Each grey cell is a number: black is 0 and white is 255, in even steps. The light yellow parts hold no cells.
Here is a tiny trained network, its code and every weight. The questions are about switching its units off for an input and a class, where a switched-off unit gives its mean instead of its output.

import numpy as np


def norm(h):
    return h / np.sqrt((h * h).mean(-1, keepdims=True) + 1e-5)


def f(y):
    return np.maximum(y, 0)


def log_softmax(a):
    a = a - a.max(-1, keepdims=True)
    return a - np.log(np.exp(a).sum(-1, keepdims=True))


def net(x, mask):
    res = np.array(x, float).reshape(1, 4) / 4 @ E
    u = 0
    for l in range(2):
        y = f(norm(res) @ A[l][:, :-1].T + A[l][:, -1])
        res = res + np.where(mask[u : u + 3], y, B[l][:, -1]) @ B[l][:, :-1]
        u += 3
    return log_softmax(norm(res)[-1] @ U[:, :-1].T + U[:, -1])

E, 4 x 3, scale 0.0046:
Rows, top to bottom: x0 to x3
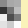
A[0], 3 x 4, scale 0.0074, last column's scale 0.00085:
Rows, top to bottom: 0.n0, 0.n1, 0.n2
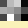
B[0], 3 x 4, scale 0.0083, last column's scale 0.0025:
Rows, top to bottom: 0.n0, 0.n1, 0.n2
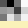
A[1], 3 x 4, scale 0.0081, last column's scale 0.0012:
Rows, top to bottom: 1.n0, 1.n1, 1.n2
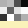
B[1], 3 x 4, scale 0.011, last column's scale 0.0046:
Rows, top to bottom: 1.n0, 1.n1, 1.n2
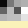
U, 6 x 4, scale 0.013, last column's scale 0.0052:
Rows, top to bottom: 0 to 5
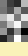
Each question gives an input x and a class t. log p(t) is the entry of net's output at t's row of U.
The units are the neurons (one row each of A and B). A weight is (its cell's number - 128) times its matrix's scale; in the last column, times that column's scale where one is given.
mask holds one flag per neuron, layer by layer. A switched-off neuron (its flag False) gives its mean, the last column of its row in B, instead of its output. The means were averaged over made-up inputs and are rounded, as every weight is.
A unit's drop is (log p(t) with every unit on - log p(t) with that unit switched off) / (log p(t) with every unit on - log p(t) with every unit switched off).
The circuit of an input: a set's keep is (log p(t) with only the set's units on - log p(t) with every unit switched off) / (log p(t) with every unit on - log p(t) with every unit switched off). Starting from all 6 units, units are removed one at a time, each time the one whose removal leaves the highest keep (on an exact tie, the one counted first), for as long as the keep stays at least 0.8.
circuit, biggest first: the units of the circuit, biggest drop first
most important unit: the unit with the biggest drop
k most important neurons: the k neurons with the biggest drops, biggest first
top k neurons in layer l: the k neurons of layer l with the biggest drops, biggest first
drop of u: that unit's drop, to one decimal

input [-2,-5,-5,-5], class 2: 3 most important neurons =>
[0.n0; 1.n2; 1.n0]
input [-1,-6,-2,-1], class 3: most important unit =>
0.n0
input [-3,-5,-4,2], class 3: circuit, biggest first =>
[1.n0; 1.n2]
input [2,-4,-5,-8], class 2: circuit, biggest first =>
[0.n0; 1.n2]
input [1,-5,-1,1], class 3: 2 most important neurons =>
[1.n0; 0.n0]
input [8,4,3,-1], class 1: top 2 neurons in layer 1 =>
[1.n2; 1.n0]
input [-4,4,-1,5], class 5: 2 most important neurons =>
[0.n0; 1.n2]
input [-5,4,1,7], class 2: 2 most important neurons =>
[1.n1; 1.n0]
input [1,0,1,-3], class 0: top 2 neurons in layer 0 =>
[0.n2; 0.n0]
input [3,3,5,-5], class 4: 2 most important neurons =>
[1.n1; 0.n1]
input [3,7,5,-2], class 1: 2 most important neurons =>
[1.n2; 0.n2]
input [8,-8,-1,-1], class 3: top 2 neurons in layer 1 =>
[1.n0; 1.n1]
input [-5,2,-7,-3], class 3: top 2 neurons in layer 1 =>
[1.n2; 1.n1]
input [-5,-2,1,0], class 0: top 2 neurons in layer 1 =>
[1.n2; 1.n1]
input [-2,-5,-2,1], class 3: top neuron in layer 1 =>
[1.n0]
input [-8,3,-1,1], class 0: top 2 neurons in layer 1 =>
[1.n2; 1.n0]
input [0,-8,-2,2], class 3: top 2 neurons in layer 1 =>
[1.n0; 1.n1]
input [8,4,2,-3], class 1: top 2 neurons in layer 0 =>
[0.n0; 0.n2]
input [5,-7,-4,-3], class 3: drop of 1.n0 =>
0.2
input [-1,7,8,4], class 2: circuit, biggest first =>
[1.n1]
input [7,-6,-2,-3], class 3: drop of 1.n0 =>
0.2
